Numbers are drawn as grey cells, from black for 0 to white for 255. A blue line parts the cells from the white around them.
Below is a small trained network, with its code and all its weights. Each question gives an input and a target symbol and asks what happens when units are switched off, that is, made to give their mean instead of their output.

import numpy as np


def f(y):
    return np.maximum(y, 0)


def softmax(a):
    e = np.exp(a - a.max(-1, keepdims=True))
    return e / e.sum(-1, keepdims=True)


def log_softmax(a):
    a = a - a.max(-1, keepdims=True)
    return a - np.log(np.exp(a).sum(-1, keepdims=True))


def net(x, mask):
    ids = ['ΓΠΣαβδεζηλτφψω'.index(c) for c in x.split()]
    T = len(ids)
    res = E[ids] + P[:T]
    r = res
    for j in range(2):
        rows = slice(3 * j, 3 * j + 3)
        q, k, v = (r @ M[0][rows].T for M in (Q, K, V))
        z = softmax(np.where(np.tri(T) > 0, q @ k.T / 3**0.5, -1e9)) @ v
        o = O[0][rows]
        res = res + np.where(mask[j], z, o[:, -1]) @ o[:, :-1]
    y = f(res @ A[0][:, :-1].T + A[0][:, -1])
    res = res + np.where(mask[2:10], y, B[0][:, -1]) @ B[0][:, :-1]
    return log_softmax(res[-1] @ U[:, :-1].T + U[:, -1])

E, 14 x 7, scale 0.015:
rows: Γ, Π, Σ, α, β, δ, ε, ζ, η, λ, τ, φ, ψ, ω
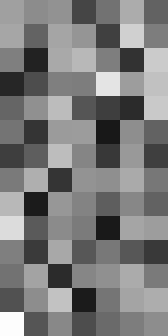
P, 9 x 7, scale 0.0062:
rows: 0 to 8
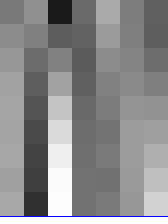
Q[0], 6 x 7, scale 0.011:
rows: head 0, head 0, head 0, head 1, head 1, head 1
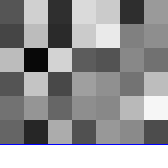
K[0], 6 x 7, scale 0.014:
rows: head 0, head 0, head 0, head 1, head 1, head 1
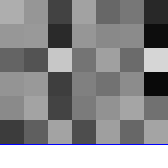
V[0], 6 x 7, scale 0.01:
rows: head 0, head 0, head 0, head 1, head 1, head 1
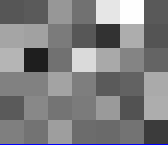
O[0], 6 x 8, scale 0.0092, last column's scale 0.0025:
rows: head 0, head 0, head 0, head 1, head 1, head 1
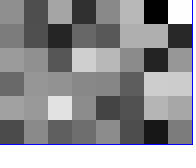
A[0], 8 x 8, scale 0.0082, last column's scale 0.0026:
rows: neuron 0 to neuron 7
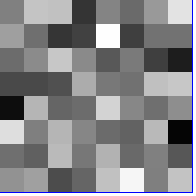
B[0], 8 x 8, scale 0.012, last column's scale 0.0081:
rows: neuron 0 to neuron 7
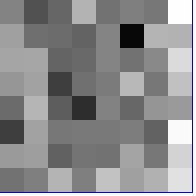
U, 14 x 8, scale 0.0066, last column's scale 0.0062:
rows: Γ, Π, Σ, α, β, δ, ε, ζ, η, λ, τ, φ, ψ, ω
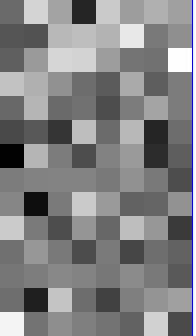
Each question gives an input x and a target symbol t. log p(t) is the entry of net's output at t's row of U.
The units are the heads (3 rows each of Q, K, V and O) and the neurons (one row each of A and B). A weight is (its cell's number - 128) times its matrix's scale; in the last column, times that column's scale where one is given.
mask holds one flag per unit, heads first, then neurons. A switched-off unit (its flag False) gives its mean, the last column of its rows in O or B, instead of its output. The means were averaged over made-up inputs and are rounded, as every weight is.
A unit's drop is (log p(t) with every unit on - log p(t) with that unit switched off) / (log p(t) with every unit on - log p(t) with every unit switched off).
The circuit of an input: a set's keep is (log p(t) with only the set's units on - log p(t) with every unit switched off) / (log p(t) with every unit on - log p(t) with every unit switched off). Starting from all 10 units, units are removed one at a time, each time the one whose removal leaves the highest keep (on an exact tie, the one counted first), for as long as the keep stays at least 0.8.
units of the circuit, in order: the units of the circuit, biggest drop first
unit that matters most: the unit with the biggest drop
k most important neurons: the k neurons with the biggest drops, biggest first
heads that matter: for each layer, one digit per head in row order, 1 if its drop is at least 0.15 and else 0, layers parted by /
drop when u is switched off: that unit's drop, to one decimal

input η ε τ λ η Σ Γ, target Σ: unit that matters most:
head 0
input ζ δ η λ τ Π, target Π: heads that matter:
11
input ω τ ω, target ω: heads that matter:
11
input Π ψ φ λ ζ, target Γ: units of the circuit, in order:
neuron 7; neuron 0
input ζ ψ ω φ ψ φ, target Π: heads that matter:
01
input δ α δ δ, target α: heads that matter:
10
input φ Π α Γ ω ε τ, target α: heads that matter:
10
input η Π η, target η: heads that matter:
11
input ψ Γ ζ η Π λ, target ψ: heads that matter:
10
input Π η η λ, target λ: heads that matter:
11
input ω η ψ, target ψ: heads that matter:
10
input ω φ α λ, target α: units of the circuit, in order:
head 0; neuron 2
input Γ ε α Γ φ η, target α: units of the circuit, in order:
head 0; neuron 2; neuron 6
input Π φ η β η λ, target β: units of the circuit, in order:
head 0; neuron 5
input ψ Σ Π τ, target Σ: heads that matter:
11
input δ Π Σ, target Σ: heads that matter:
10
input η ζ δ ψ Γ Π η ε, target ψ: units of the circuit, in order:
head 0
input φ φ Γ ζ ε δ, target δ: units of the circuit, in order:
head 1; head 0
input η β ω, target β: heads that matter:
10
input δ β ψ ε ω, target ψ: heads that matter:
10
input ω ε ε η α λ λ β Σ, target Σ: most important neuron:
neuron 5
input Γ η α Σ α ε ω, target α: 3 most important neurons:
neuron 2; neuron 6; neuron 7
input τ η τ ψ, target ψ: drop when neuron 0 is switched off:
0.2
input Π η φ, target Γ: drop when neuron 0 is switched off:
0.2
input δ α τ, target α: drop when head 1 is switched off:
0.2
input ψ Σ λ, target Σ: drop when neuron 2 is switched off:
0.0
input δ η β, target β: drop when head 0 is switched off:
1.2
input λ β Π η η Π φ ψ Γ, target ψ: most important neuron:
neuron 0
